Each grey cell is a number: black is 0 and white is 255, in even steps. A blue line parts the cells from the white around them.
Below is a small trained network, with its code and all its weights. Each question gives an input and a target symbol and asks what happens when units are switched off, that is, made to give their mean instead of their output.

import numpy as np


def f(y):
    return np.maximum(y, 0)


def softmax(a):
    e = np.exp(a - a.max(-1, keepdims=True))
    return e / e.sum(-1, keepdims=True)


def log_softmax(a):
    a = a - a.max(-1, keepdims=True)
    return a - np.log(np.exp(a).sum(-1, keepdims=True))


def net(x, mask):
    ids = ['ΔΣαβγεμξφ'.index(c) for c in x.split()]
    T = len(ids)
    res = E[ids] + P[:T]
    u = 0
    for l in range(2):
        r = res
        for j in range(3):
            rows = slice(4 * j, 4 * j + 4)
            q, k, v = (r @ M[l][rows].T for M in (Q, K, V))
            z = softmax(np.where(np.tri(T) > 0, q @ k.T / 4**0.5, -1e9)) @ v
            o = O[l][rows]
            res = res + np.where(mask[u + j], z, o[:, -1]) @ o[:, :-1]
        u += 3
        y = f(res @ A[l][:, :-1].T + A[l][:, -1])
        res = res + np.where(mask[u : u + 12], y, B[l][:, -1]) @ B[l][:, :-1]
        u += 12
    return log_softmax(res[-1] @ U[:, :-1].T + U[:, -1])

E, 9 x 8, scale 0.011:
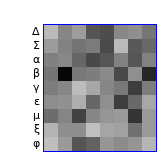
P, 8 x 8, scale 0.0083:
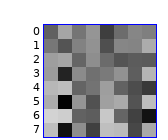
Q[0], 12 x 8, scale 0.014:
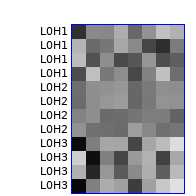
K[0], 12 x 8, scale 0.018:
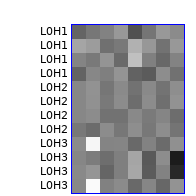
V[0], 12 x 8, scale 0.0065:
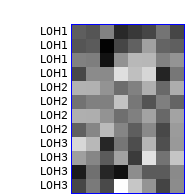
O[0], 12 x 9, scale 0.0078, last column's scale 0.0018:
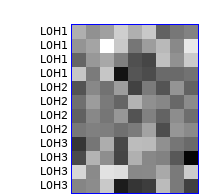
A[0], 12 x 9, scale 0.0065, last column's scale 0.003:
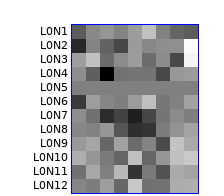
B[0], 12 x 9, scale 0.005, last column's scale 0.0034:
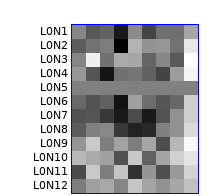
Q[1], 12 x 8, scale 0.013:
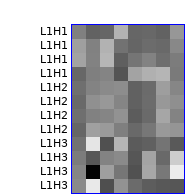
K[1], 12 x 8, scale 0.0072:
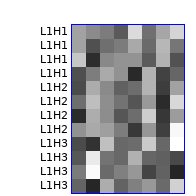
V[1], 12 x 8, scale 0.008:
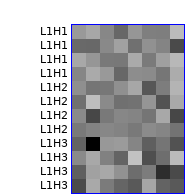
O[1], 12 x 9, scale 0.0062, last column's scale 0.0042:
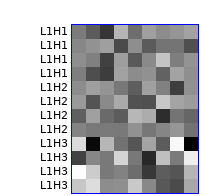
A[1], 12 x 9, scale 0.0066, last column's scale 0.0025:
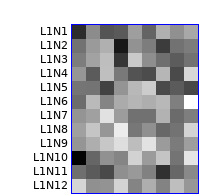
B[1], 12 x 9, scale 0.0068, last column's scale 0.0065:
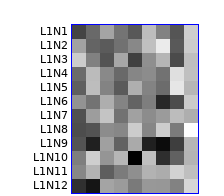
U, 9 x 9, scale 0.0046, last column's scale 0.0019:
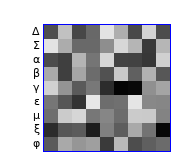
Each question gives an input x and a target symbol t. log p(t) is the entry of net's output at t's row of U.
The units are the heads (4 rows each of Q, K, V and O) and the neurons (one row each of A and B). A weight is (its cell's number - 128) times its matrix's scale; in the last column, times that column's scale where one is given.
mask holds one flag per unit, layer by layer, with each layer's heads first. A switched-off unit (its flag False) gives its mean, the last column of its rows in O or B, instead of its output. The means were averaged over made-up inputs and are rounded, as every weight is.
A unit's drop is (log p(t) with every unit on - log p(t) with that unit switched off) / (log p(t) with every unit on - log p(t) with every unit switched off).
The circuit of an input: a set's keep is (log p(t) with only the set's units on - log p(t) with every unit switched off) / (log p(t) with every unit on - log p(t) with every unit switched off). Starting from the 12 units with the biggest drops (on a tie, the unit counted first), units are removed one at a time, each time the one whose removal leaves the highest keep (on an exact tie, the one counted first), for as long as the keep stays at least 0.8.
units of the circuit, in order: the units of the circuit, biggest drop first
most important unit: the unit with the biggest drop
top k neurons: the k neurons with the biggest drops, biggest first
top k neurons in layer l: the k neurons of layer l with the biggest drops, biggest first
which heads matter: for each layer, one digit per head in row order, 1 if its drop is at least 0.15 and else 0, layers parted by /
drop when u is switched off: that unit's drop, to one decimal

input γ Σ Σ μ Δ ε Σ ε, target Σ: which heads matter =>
001 / 001
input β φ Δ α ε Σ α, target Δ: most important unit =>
L1H2
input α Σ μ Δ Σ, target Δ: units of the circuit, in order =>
L0H3, L1N5
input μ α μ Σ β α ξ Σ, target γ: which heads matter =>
101 / 000
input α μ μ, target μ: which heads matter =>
101 / 010
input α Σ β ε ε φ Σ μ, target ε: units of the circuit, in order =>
L0H3, L1H1, L0N10
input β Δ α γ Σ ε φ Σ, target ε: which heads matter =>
101 / 100
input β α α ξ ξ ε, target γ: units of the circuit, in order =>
L0H1, L0H3, L1N8
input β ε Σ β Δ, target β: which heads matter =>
000 / 001
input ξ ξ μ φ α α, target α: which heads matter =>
101 / 001
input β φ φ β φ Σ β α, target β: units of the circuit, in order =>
L1H3, L0H3
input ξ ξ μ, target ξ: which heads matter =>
101 / 000
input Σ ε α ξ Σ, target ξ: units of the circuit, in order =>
L0H3, L0H1, L0N7, L1H3
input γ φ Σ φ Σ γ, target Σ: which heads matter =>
001 / 001
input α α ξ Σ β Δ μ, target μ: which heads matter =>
111 / 100
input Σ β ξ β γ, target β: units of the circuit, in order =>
L1H3
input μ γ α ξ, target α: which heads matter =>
001 / 001
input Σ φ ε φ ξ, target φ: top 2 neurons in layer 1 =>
L1N10, L1N1
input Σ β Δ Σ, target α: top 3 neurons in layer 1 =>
L1N9, L1N8, L1N12
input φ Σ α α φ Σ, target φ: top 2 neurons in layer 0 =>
L0N3, L0N10
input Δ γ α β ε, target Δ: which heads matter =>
111 / 010
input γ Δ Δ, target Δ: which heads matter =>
101 / 000
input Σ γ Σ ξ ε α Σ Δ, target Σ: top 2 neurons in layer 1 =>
L1N3, L1N2
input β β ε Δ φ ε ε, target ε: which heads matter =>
101 / 101
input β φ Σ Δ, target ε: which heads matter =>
101 / 100
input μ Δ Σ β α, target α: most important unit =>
L0H1
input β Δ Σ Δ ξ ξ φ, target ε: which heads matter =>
101 / 101
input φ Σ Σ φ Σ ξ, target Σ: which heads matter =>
101 / 001
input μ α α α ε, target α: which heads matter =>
001 / 000
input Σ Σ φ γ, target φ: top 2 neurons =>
L1N10, L0N3
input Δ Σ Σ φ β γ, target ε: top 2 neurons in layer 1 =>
L1N8, L1N12
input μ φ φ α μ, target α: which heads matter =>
101 / 000
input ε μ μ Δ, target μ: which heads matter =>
001 / 010
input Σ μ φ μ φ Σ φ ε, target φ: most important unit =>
L1N10
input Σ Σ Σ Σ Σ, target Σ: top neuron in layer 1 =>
L1N2
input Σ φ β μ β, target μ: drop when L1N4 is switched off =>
0.2
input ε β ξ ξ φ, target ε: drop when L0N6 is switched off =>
0.1
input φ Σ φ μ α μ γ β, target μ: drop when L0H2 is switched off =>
0.2
